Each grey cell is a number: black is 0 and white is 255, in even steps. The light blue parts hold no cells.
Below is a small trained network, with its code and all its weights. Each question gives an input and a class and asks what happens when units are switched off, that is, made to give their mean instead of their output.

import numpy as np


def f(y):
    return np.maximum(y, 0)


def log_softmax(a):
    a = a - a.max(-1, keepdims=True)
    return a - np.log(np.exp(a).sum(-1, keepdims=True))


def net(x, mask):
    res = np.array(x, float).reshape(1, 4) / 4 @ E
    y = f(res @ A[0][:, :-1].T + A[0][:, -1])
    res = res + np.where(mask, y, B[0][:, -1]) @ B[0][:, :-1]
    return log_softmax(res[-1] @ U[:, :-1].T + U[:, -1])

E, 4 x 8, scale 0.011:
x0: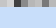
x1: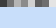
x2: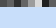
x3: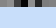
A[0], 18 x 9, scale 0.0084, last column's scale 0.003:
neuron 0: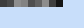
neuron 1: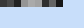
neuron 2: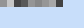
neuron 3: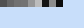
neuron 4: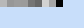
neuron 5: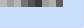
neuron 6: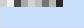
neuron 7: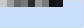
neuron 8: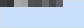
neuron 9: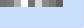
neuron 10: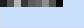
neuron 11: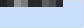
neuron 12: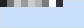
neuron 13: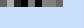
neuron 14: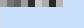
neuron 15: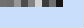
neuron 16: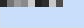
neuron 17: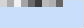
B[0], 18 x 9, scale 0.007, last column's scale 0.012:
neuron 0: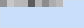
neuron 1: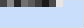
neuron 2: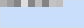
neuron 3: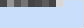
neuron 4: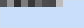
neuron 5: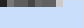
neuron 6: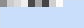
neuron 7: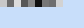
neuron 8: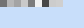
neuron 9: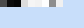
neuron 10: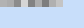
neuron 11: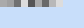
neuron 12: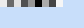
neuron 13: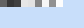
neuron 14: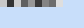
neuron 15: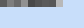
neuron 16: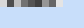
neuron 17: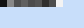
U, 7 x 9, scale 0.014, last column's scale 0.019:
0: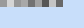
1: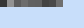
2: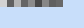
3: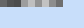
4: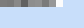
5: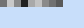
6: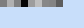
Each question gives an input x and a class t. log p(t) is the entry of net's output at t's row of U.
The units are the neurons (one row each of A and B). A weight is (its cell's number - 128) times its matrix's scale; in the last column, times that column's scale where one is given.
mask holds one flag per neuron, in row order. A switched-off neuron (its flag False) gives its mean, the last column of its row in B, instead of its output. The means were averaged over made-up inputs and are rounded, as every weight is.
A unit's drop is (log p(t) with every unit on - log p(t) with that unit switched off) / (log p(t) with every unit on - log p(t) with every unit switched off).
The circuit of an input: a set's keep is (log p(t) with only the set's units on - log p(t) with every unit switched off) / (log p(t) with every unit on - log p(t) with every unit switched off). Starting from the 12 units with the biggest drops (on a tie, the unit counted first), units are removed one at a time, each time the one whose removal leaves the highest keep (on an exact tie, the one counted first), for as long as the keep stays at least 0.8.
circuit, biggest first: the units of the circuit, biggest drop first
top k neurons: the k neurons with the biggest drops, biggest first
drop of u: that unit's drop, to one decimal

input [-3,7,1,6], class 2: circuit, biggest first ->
(neuron 16)
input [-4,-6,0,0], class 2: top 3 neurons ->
(neuron 14; neuron 7; neuron 6)
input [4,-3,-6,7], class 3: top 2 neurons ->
(neuron 13; neuron 1)
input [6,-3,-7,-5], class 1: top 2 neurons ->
(neuron 17; neuron 4)
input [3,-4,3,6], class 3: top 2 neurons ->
(neuron 13; neuron 12)
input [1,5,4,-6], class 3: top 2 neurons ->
(neuron 9; neuron 7)
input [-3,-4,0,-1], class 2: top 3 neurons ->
(neuron 6; neuron 14; neuron 7)
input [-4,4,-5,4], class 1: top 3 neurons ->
(neuron 17; neuron 9; neuron 5)
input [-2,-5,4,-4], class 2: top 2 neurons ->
(neuron 14; neuron 7)
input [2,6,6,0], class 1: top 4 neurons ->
(neuron 1; neuron 3; neuron 14; neuron 7)
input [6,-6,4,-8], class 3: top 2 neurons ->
(neuron 9; neuron 12)
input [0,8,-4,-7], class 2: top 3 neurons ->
(neuron 12; neuron 16; neuron 13)
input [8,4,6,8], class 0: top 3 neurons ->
(neuron 6; neuron 9; neuron 2)
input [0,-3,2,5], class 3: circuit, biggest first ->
(neuron 13)
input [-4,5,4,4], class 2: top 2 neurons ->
(neuron 16; neuron 9)
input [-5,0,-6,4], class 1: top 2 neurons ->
(neuron 17; neuron 5)
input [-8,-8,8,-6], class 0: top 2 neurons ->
(neuron 8; neuron 0)
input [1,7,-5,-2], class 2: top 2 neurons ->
(neuron 12; neuron 16)
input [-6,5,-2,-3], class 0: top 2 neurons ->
(neuron 8; neuron 11)
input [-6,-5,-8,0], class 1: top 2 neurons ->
(neuron 17; neuron 5)
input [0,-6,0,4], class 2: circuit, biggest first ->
(neuron 7)
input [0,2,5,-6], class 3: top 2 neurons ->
(neuron 9; neuron 17)
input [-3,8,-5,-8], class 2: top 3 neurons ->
(neuron 12; neuron 16; neuron 13)
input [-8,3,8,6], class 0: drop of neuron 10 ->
0.5
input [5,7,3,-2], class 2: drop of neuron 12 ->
1.0
